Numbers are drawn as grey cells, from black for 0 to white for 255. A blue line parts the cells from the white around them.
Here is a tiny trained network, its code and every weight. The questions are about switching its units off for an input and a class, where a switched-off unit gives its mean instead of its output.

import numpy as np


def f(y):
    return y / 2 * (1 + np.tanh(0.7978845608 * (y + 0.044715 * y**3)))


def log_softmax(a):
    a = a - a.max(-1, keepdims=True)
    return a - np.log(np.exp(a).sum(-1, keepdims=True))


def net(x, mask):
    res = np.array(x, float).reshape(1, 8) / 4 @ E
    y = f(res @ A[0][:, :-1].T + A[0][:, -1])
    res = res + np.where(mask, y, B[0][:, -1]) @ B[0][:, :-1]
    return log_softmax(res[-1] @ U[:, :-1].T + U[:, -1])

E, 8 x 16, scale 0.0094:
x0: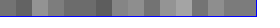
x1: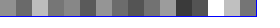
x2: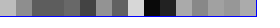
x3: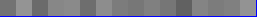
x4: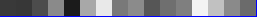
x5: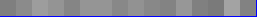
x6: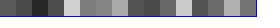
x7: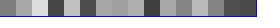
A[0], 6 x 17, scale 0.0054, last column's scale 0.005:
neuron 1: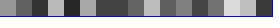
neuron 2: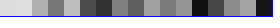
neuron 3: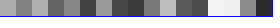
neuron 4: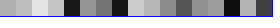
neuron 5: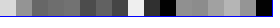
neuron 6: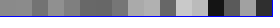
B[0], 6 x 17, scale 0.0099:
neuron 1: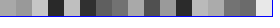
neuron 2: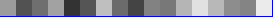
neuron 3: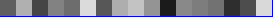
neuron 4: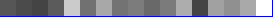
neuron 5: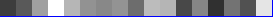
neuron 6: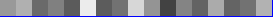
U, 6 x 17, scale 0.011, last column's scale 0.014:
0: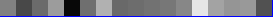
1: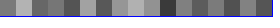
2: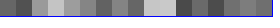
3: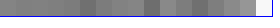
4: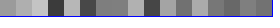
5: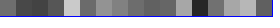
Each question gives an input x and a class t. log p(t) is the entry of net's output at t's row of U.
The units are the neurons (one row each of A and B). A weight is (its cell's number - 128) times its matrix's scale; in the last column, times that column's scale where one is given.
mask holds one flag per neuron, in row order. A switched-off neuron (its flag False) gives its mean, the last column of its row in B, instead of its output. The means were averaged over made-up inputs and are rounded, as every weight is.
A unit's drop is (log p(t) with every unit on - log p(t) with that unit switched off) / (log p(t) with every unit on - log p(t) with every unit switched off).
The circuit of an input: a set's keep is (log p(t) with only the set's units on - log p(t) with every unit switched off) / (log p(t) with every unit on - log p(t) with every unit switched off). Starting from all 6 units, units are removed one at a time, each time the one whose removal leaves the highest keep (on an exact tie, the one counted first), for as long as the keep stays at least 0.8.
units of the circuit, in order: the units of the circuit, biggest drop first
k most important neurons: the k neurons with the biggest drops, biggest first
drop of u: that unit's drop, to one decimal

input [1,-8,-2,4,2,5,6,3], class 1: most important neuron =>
[neuron 6]
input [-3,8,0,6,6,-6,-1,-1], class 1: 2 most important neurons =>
[neuron 3; neuron 2]
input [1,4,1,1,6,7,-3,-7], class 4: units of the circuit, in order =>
[neuron 1; neuron 2]
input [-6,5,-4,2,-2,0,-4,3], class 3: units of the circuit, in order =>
[neuron 5; neuron 1]
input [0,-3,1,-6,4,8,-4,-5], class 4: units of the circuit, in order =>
[neuron 1; neuron 2]
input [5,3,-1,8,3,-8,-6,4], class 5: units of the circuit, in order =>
[neuron 4; neuron 1; neuron 2]
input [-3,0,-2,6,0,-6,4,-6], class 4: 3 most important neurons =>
[neuron 1; neuron 4; neuron 5]
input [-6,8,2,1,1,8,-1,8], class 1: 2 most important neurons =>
[neuron 3; neuron 1]
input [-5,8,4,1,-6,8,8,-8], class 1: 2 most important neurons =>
[neuron 3; neuron 4]
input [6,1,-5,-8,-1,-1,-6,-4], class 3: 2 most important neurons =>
[neuron 5; neuron 4]
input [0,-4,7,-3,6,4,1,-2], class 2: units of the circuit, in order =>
[neuron 5; neuron 2]
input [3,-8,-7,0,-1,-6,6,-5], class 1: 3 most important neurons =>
[neuron 6; neuron 5; neuron 4]
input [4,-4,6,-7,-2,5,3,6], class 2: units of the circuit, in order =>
[neuron 5; neuron 1]
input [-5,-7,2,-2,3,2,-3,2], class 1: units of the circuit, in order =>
[neuron 6]
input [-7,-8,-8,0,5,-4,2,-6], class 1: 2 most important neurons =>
[neuron 5; neuron 6]
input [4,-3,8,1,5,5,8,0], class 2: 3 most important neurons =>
[neuron 5; neuron 4; neuron 2]
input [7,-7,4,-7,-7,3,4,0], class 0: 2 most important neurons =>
[neuron 2; neuron 3]
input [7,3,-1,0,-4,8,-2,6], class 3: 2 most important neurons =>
[neuron 1; neuron 2]
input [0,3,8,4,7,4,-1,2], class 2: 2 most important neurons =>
[neuron 5; neuron 2]
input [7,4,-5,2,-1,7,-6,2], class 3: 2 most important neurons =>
[neuron 5; neuron 4]
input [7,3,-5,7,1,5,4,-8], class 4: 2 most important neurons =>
[neuron 1; neuron 5]
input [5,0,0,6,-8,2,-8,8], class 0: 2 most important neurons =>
[neuron 2; neuron 1]
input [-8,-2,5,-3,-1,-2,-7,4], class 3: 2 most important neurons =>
[neuron 1; neuron 5]
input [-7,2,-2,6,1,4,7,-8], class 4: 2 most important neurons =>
[neuron 1; neuron 4]
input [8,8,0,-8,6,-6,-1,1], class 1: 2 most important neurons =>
[neuron 3; neuron 2]
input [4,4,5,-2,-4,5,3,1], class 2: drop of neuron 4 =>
0.2
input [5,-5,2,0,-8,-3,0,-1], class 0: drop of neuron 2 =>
1.0
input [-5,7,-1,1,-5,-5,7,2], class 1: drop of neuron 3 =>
0.8
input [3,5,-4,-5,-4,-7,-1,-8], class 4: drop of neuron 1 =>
0.8
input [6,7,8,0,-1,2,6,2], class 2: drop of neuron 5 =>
0.9
